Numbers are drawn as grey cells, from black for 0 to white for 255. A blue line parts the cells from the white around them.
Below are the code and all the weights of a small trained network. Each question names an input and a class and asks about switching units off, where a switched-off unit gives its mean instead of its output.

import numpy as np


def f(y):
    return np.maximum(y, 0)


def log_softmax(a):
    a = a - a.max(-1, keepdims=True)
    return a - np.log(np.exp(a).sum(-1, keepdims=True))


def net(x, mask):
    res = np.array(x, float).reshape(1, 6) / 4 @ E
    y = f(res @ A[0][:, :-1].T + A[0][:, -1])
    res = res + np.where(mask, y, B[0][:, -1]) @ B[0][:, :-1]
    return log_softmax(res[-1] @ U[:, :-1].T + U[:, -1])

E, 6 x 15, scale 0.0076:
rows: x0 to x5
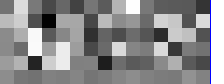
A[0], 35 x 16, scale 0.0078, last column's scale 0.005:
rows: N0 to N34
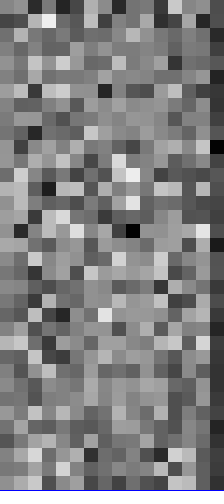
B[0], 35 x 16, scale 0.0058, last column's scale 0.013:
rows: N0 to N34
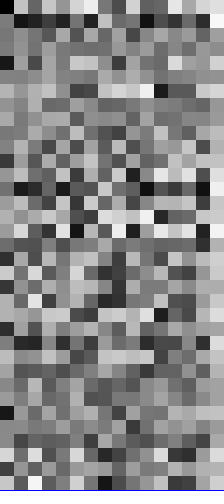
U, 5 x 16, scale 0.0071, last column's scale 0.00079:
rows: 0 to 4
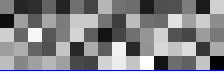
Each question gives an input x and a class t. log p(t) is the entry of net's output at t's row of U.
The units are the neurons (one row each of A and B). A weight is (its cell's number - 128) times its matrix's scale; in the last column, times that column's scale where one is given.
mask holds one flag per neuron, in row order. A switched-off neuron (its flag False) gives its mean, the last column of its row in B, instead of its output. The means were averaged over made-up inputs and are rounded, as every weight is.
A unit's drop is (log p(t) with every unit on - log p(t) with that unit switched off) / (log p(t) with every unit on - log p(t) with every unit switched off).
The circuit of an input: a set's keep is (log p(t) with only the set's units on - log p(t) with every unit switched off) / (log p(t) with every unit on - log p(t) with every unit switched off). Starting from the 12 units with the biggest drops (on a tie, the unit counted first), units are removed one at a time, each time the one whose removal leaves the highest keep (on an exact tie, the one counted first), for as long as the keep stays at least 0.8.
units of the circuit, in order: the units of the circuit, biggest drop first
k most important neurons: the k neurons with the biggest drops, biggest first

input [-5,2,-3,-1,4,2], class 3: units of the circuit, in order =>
[N16]
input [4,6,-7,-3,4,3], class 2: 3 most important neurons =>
[N19, N21, N1]
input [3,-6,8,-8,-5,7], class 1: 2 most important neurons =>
[N0, N20]
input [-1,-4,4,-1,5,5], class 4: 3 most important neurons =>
[N6, N15, N13]
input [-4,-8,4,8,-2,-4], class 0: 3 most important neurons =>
[N1, N0, N26]
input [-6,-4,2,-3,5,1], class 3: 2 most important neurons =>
[N16, N22]
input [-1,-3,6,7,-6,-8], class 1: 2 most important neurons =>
[N4, N18]
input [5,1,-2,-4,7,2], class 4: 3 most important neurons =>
[N6, N15, N16]
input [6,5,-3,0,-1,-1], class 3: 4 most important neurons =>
[N12, N1, N14, N2]
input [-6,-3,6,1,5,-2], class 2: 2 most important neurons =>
[N32, N34]
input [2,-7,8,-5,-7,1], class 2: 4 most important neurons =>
[N32, N34, N13, N24]
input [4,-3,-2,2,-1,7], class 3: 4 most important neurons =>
[N13, N12, N24, N14]
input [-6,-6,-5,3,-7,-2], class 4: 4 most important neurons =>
[N22, N25, N13, N24]
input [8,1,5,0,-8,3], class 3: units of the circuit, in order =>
[N12]
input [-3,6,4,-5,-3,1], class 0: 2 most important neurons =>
[N13, N24]
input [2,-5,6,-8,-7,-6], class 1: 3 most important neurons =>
[N0, N20, N6]
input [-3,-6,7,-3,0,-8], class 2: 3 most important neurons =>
[N32, N34, N13]
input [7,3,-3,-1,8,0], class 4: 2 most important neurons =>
[N6, N15]
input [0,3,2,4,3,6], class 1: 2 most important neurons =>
[N1, N22]
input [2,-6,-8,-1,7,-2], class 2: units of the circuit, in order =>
[N19]
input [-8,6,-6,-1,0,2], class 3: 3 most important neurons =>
[N16, N1, N10]
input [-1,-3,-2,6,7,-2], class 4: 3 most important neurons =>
[N6, N15, N0]
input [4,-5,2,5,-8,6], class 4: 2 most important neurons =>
[N22, N25]
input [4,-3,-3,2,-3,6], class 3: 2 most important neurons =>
[N13, N12]
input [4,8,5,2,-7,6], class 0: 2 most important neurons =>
[N13, N24]
